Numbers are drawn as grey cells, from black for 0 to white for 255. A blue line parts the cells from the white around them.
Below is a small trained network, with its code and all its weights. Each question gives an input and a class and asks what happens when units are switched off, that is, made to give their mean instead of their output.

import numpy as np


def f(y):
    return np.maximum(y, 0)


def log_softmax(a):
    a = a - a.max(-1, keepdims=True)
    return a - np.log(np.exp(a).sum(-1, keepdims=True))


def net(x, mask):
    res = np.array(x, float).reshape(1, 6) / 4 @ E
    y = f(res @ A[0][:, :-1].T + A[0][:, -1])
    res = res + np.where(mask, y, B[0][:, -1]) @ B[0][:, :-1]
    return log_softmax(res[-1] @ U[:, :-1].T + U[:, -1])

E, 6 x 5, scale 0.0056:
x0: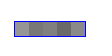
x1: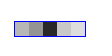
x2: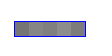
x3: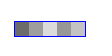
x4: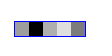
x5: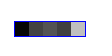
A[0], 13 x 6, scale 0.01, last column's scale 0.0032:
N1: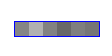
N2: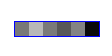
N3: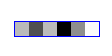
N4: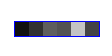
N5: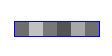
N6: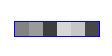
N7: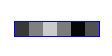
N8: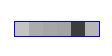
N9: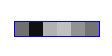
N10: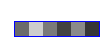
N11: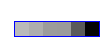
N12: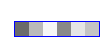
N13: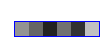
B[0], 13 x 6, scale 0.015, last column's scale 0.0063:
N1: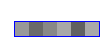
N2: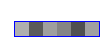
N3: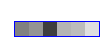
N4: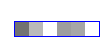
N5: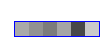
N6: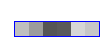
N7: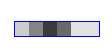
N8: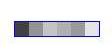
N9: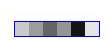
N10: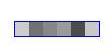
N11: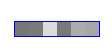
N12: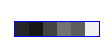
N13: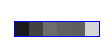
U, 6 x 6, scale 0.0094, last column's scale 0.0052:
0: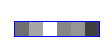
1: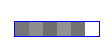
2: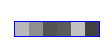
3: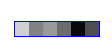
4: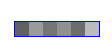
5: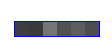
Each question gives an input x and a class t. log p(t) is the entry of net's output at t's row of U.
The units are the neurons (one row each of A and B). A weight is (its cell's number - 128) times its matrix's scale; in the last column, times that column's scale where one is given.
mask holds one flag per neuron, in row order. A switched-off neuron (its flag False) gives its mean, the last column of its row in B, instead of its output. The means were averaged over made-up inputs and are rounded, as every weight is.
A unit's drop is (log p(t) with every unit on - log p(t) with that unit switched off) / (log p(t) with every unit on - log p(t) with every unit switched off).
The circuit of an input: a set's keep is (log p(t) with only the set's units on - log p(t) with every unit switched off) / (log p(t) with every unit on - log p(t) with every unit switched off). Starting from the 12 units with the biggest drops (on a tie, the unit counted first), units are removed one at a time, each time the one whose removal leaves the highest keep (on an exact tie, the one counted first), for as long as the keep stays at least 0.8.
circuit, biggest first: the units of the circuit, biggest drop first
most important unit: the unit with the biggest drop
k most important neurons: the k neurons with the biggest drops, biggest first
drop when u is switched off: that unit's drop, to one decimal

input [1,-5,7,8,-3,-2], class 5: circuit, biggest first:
N12
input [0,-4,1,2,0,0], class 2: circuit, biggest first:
N7, N13, N4
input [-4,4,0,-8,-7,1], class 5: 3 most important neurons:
N13, N9, N4
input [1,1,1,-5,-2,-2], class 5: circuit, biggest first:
N13, N4
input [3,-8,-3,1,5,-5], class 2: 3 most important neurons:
N7, N4, N3
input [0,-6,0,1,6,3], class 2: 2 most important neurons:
N7, N3
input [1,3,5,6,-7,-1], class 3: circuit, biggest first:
N10, N5
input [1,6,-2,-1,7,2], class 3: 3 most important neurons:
N9, N7, N3
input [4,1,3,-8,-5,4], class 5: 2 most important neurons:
N13, N9
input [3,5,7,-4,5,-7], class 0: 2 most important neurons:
N8, N11
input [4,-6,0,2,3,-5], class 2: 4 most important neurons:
N7, N4, N3, N13
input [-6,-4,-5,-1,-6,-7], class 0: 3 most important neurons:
N8, N11, N9
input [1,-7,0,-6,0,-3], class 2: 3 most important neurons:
N7, N12, N3
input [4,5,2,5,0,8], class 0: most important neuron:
N4
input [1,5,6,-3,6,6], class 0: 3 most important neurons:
N4, N12, N7
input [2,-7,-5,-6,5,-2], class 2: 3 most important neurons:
N7, N12, N3
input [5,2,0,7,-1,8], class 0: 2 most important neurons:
N4, N13
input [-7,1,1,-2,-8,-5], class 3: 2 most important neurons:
N4, N10
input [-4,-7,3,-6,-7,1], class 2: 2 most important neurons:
N7, N9
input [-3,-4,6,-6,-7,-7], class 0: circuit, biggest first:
N8
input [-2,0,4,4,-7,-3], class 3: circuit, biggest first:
N10, N5
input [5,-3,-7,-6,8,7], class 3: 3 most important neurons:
N9, N8, N12
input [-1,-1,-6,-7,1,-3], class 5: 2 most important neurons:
N13, N4
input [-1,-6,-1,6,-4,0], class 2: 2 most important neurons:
N7, N13
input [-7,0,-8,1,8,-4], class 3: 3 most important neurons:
N9, N4, N3
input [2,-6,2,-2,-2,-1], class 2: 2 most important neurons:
N7, N12
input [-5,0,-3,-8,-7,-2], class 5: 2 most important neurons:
N13, N9
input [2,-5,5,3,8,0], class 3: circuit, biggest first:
N9
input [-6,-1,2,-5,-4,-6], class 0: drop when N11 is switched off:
0.3
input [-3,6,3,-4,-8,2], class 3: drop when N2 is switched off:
0.1
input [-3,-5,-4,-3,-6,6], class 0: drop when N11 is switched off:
-0.1
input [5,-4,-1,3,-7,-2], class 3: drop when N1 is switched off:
0.2
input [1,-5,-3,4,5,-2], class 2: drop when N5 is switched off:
0.1
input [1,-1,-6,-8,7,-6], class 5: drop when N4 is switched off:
0.6
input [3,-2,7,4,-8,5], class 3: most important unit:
N10
